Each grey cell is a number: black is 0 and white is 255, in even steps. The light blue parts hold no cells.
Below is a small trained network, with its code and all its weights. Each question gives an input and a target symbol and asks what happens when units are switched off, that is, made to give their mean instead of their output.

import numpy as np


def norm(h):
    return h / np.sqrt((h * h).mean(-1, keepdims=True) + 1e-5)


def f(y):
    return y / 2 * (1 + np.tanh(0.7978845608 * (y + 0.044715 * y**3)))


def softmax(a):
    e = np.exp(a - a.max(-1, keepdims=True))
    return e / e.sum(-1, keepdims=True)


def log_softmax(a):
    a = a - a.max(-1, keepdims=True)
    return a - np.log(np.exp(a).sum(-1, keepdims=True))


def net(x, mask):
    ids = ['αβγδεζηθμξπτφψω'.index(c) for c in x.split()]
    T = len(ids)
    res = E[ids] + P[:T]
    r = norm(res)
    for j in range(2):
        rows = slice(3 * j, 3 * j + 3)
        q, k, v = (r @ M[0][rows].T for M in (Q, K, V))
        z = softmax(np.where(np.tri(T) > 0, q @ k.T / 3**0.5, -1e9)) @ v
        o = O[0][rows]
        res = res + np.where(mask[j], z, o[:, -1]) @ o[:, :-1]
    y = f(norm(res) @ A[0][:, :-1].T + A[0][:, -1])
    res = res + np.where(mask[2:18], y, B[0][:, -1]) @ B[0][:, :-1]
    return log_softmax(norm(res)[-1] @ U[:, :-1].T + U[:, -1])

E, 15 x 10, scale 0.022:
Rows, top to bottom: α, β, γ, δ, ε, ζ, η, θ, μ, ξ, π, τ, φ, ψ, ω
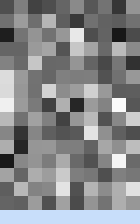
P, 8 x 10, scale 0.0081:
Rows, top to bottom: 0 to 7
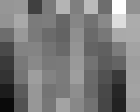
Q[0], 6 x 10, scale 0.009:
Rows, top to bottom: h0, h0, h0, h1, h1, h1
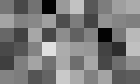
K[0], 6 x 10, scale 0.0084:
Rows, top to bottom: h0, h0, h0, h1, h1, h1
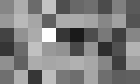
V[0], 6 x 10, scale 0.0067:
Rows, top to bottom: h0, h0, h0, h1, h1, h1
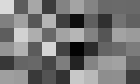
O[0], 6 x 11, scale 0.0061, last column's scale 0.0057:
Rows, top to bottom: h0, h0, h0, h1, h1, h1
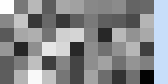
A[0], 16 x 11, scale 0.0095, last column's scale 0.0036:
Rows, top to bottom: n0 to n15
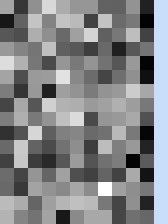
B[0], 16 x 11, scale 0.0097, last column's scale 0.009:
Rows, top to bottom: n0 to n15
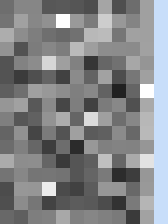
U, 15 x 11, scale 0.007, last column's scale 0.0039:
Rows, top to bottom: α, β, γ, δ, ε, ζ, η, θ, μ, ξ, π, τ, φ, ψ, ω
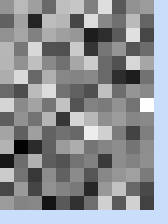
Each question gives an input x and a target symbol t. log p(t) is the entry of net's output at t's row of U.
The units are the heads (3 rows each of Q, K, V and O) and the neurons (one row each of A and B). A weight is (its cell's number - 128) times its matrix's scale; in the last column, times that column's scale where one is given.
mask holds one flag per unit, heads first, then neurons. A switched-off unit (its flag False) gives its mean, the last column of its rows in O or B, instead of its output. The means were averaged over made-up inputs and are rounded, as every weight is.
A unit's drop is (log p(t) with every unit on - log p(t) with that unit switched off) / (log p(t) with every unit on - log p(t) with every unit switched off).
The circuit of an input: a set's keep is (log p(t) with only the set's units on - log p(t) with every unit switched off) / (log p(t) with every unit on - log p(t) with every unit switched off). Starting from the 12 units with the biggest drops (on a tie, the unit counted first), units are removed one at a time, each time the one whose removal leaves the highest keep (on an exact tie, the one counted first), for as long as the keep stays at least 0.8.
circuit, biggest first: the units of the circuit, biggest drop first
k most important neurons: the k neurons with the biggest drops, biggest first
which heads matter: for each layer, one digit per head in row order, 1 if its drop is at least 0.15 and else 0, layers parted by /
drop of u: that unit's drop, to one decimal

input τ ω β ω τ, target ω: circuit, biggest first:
(h0 n11)
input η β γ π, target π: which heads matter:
11
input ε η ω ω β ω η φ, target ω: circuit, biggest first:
(n11 h0)
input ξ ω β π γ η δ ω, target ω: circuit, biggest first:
(h0 n11 n6)
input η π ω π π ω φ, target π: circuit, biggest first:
(h1)
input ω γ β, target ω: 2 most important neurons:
(n11 n10)
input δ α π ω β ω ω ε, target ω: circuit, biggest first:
(n11 h0)
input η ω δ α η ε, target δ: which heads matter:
00
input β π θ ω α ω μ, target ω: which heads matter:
11
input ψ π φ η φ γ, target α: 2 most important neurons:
(n1 n11)
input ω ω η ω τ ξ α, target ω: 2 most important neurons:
(n11 n10)
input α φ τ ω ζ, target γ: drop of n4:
0.7
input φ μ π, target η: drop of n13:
0.8
